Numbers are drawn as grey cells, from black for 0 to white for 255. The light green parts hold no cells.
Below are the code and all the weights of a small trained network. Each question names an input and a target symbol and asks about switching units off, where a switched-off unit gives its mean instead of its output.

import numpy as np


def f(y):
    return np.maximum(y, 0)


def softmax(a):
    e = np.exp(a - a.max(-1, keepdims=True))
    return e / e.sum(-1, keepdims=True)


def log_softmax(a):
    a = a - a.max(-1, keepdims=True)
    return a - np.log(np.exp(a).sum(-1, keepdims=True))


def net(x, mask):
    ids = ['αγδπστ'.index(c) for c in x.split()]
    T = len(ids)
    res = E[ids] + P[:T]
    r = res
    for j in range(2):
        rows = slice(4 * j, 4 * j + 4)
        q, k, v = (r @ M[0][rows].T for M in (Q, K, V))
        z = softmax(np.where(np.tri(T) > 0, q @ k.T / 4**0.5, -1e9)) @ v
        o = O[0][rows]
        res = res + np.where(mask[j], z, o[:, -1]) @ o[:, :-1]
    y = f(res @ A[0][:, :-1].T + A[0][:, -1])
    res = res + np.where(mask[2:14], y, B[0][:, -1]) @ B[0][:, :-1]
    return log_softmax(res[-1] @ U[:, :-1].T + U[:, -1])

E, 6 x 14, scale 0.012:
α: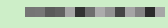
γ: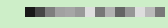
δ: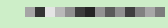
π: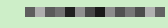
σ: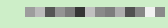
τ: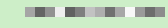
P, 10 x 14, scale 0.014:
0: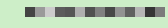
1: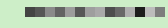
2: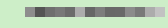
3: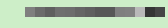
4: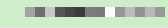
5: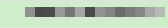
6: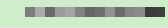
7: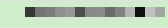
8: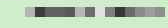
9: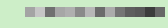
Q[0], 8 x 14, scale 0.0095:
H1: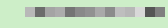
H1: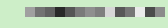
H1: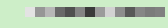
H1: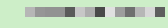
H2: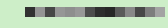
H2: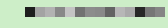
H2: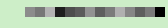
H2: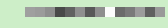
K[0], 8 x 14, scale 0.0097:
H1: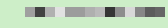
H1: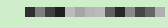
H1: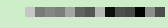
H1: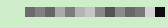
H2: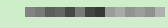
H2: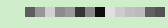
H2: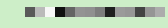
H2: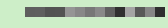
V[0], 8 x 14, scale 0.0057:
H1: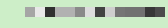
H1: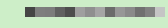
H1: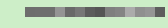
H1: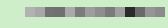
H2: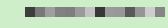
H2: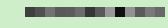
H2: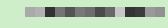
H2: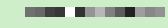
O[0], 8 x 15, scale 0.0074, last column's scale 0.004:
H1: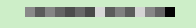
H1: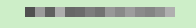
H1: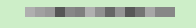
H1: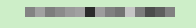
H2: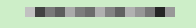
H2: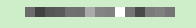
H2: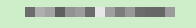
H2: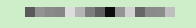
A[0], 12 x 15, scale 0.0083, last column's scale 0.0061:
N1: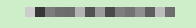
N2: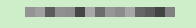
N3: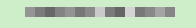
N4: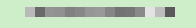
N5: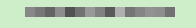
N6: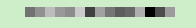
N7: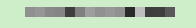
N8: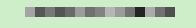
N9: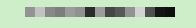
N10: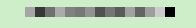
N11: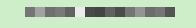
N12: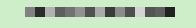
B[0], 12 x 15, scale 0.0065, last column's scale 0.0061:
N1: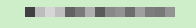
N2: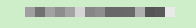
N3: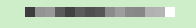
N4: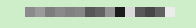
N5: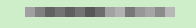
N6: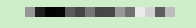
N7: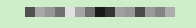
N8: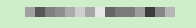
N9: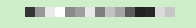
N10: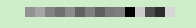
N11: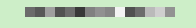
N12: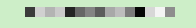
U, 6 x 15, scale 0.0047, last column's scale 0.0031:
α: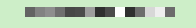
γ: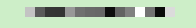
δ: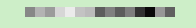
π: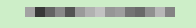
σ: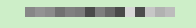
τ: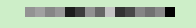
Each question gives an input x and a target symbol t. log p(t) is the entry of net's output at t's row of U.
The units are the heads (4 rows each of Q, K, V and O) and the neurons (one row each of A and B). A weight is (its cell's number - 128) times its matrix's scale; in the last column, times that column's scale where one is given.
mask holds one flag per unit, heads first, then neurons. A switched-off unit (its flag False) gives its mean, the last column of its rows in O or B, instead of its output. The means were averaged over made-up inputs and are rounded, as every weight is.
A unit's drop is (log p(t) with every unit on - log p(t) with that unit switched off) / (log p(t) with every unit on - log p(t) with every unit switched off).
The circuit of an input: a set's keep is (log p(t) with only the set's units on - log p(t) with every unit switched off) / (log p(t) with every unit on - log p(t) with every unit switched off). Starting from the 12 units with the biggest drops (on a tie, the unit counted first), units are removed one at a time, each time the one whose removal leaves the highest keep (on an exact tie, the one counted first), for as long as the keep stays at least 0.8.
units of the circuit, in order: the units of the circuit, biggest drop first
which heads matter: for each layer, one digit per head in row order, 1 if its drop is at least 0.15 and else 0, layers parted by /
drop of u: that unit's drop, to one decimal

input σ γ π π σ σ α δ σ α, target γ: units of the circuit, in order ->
(H1)
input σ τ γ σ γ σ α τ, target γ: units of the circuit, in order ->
(H2; N10)
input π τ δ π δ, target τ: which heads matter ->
01
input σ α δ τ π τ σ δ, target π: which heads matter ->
01
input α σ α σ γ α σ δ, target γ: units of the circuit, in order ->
(H2; N10)
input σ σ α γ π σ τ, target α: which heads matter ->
10
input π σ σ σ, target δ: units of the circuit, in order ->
(N9; H2; H1)
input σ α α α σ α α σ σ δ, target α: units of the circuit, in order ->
(N6; H1; N12; N9)
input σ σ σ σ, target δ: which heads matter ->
01
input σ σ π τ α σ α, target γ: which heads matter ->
00
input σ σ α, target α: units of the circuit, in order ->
(H2; N4)
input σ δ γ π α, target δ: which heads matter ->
10
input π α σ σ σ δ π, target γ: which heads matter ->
11
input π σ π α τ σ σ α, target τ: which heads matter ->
01
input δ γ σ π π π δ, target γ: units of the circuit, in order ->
(N6)
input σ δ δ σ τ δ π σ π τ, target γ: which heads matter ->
10
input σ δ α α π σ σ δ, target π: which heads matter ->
01
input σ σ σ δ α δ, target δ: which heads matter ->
10
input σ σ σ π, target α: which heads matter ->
00
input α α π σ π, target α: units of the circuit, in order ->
(H2)
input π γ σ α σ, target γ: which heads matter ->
01
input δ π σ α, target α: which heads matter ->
10
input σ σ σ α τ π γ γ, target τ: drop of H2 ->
0.7
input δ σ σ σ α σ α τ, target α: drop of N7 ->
0.0
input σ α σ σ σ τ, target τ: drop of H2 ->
0.4
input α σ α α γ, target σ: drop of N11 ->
0.0
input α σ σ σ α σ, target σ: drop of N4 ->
0.1
